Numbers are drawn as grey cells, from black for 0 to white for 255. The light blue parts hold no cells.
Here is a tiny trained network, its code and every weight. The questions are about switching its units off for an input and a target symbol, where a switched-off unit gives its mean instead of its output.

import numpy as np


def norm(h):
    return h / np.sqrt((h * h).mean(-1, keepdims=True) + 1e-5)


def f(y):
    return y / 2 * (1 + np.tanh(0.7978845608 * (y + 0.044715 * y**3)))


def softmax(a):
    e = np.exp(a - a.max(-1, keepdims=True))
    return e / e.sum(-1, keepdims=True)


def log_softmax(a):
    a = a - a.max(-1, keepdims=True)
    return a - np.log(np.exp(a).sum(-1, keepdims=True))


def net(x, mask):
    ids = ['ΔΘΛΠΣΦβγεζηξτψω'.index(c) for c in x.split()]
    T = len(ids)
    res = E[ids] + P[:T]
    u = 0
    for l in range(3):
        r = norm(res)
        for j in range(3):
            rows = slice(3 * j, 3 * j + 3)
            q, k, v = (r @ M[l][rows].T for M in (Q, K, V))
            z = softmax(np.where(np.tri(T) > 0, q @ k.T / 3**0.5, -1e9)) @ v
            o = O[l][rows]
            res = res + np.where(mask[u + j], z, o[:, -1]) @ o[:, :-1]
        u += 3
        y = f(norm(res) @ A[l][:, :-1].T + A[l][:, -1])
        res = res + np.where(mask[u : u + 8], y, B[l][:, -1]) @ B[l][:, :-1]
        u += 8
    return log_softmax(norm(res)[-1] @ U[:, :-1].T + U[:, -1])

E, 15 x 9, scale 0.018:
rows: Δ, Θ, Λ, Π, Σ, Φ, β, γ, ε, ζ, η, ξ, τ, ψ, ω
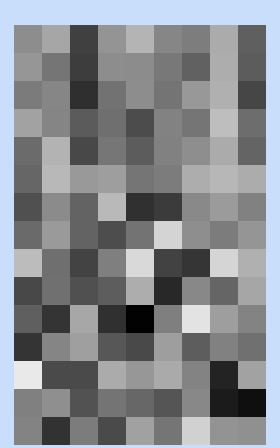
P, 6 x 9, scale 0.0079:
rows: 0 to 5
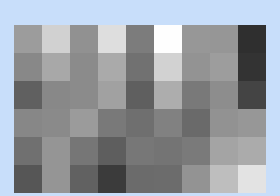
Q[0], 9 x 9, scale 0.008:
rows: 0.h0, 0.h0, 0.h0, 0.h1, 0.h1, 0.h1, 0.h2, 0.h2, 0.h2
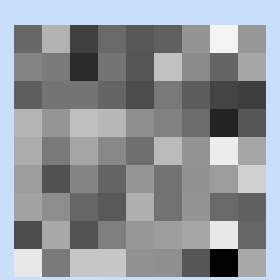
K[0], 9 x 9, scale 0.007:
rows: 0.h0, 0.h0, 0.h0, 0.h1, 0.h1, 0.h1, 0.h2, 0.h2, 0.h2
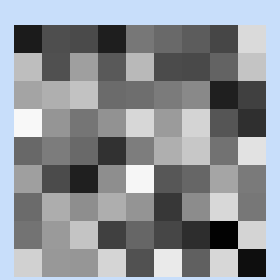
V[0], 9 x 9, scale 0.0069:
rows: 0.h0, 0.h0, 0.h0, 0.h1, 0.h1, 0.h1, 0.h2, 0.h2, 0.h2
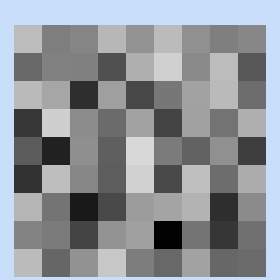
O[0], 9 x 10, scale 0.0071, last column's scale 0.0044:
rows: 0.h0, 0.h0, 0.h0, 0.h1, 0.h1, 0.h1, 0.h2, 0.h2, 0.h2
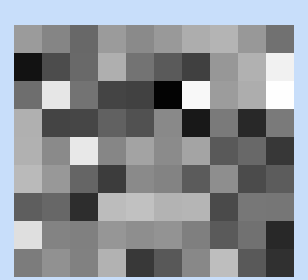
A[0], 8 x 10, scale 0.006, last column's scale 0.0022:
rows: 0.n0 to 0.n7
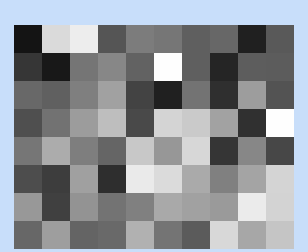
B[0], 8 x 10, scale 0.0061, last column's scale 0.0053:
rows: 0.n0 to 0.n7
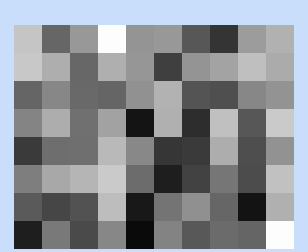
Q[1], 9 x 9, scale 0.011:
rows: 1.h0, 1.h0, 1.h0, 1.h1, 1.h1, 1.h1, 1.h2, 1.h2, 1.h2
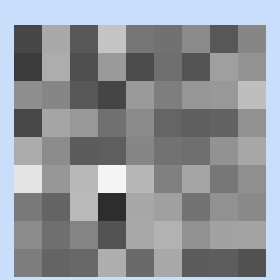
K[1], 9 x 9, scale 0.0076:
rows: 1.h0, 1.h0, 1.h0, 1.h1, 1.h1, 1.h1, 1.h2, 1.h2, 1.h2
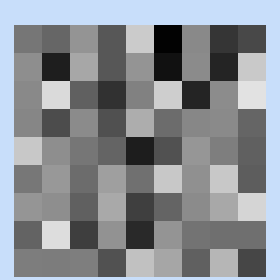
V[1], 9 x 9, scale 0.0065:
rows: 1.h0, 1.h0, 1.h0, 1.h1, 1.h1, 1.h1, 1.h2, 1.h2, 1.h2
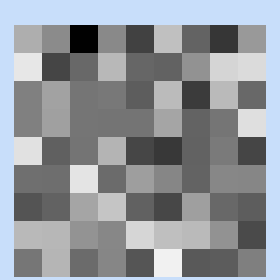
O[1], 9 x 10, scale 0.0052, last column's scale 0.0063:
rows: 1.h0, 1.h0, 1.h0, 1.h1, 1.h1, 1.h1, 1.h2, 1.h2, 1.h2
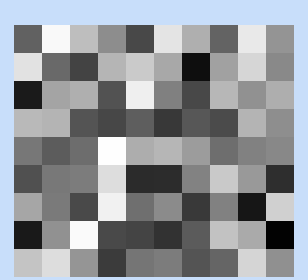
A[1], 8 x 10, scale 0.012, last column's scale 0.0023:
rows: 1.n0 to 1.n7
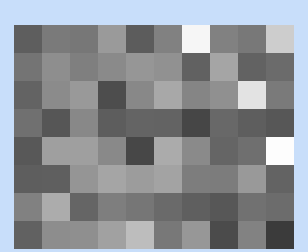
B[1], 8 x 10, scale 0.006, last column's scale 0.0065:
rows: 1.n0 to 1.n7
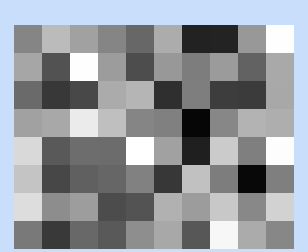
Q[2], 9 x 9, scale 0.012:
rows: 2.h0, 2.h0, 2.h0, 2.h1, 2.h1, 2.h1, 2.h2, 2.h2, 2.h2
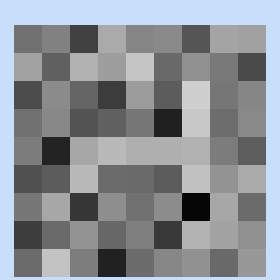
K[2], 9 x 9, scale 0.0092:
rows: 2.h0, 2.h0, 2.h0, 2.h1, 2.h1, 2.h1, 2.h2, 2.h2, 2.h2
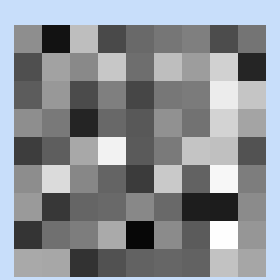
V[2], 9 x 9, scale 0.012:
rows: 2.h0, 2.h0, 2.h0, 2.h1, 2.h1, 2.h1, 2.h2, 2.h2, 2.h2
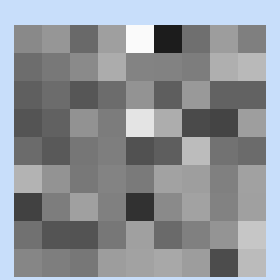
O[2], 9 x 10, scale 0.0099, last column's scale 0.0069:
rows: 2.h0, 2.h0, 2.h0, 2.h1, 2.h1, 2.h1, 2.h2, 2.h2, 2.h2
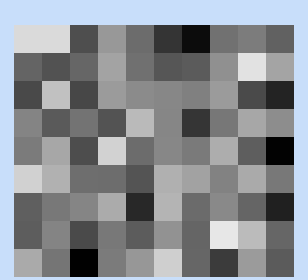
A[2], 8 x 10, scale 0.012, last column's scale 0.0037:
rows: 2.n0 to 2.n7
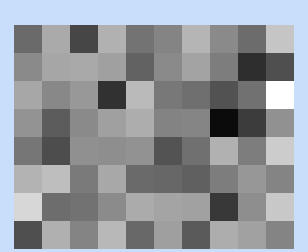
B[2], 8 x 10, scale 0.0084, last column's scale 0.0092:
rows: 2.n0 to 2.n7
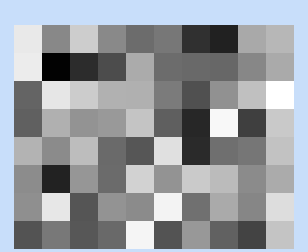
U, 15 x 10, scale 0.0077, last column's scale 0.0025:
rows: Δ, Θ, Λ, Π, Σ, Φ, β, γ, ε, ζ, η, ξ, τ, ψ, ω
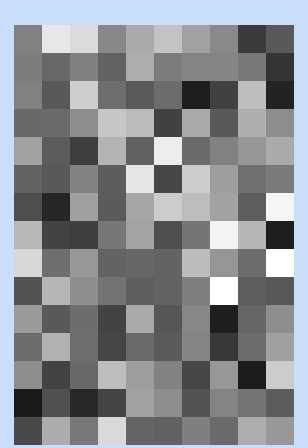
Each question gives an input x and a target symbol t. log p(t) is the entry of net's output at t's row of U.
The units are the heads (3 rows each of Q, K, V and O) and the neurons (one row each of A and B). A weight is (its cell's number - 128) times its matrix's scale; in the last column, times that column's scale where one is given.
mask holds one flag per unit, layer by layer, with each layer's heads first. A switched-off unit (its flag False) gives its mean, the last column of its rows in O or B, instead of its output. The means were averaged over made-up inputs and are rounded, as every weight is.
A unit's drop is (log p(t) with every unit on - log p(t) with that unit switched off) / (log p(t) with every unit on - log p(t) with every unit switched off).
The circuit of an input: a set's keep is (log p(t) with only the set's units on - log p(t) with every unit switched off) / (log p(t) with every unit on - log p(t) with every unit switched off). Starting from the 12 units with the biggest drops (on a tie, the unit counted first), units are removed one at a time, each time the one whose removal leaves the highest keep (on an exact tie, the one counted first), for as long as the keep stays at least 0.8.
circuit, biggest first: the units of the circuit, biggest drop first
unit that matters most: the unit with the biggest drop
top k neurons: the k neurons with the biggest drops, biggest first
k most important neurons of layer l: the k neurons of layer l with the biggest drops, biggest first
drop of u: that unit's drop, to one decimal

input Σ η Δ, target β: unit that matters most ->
2.h0
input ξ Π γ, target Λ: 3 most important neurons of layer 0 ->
(0.n5; 0.n0; 0.n6)
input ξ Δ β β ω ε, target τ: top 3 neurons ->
(0.n5; 1.n4; 0.n6)
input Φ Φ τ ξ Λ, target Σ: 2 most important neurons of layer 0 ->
(0.n7; 0.n1)
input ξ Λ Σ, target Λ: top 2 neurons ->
(0.n0; 1.n4)
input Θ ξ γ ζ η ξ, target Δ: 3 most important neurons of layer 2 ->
(2.n2; 2.n6; 2.n1)
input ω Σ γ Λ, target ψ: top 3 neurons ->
(0.n3; 2.n2; 2.n7)
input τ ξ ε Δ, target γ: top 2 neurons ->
(0.n3; 1.n0)
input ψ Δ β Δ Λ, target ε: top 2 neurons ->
(2.n1; 2.n0)
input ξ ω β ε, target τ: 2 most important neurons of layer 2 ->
(2.n4; 2.n2)
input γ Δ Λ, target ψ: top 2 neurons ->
(2.n2; 1.n4)
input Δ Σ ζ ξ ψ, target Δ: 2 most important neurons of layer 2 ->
(2.n2; 2.n6)
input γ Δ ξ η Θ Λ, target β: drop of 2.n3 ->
0.0
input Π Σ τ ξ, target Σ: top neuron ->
(1.n0)
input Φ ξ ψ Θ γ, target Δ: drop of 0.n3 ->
-0.1
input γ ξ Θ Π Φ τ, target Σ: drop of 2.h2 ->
0.2
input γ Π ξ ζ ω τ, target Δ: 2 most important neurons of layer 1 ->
(1.n7; 1.n6)
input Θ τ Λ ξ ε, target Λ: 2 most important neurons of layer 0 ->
(0.n0; 0.n7)
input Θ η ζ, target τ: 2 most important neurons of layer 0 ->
(0.n4; 0.n5)
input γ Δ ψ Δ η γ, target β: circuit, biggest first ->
(2.h0)
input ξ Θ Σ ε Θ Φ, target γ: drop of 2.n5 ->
0.2
